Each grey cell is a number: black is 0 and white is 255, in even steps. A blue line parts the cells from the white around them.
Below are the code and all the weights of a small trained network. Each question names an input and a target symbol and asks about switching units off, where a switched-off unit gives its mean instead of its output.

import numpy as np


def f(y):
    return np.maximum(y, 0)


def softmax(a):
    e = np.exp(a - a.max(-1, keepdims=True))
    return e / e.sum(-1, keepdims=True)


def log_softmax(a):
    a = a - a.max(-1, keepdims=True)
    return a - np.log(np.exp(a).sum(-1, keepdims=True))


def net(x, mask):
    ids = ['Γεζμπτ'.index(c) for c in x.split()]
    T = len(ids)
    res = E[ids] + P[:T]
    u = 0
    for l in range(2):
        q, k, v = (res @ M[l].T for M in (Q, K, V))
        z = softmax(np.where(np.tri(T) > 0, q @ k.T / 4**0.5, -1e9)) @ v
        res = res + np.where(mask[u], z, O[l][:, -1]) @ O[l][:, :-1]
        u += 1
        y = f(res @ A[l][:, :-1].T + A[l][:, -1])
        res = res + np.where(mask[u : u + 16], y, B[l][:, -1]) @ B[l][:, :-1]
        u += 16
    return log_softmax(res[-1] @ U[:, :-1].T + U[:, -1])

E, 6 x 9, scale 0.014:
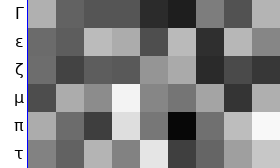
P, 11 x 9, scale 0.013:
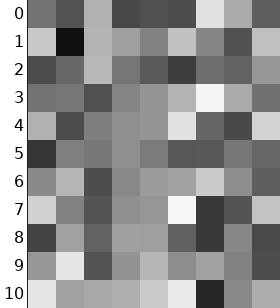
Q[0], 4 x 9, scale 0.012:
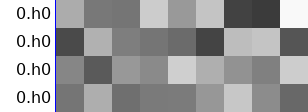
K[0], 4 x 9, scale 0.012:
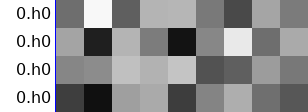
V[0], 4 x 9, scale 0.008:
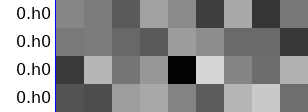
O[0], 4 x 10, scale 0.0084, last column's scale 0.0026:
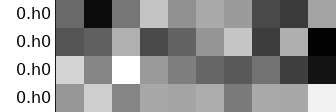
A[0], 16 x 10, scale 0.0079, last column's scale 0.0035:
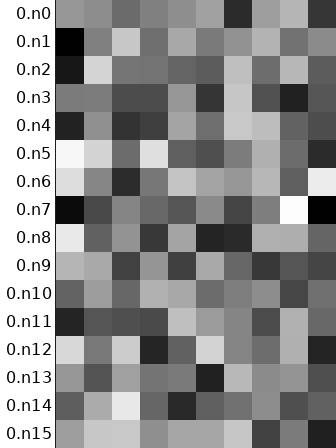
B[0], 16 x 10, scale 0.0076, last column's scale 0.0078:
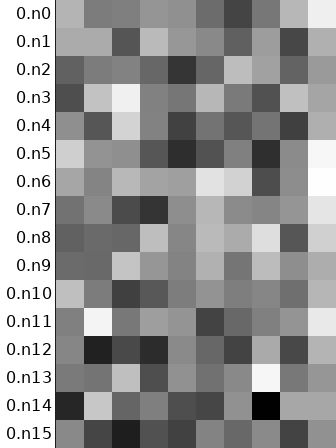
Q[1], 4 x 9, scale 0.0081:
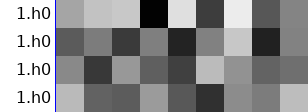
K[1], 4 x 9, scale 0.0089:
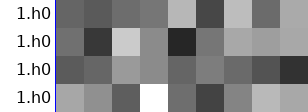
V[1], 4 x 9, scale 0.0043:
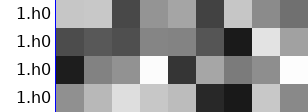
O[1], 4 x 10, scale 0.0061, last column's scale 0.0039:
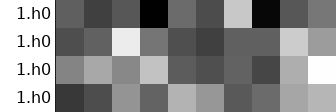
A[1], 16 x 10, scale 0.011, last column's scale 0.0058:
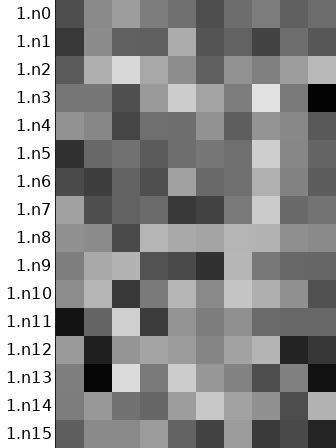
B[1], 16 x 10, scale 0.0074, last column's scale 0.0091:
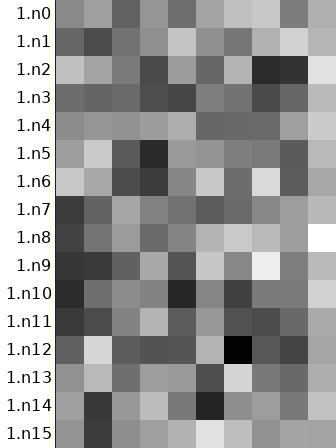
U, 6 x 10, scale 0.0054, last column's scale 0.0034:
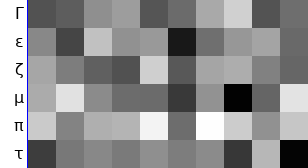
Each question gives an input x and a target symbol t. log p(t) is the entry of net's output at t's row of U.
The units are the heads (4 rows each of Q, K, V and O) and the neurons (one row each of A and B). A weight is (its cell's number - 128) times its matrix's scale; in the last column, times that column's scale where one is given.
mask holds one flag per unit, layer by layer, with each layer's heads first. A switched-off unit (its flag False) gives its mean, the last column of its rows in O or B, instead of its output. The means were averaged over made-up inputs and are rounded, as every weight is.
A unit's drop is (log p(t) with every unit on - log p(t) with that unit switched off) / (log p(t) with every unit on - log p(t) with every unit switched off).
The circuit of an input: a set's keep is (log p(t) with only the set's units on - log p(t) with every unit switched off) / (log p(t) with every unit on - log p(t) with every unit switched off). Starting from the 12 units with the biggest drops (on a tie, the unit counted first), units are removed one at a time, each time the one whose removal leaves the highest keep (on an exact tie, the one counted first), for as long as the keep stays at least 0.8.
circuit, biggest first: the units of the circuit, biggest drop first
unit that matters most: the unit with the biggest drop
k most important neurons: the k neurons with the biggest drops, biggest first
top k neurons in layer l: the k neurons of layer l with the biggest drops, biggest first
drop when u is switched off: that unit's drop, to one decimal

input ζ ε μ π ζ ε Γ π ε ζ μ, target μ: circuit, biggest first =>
(0.n5 0.h0)
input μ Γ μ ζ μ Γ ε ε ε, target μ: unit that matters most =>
1.n2
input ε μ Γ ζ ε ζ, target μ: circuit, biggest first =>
(0.h0 0.n11 1.n8)
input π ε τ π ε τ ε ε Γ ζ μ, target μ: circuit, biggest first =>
(0.h0 0.n5)
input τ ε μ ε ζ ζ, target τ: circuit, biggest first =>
(0.h0 1.n11 0.n3)
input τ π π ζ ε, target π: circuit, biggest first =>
(0.h0 0.n6 1.n10)
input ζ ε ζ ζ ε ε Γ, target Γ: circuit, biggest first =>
(1.n9 0.h0 0.n2)
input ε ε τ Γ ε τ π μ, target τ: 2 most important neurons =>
(1.n10 0.n5)
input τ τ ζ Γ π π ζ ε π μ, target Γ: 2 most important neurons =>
(1.n10 0.n0)
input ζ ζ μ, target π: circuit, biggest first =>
(1.n15 0.h0)
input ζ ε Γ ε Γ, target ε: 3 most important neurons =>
(0.n5 1.n7 0.n12)
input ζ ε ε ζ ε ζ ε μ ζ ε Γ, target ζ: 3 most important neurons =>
(0.n12 1.n6 0.n6)
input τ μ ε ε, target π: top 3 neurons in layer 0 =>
(0.n11 0.n6 0.n14)
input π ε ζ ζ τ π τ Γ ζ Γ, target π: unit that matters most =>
0.n3
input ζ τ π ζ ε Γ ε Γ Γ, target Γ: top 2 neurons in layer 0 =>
(0.n6 0.n13)
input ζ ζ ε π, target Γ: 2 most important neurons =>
(1.n10 1.n9)
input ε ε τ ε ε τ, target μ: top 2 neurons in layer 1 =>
(1.n2 1.n9)
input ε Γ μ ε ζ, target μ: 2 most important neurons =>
(1.n12 1.n13)
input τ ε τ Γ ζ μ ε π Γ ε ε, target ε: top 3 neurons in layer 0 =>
(0.n12 0.n8 0.n0)
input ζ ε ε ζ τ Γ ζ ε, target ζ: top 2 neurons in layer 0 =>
(0.n12 0.n7)
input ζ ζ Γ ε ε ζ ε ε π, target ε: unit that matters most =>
1.n7
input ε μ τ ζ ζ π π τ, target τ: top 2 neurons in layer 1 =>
(1.n10 1.n3)
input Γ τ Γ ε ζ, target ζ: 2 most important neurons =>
(0.n12 1.n6)
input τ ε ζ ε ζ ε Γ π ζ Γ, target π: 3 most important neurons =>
(1.n9 1.n10 0.n3)
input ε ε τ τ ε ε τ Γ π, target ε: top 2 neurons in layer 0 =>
(0.n5 0.n14)
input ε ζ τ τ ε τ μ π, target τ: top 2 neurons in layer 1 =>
(1.n10 1.n8)
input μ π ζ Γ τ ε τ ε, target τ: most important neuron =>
(0.n7)
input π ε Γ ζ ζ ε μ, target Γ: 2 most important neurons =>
(1.n9 0.n2)
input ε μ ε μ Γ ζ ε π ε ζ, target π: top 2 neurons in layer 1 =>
(1.n14 1.n10)
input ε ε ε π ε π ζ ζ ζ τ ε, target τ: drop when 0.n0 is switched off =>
0.2
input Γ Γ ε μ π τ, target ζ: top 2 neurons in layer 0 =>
(0.n5 0.n6)
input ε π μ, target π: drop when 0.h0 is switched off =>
0.2
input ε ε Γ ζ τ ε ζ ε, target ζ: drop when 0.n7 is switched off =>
0.1
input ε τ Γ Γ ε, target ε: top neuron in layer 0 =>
(0.n14)
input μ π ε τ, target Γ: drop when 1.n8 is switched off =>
0.3
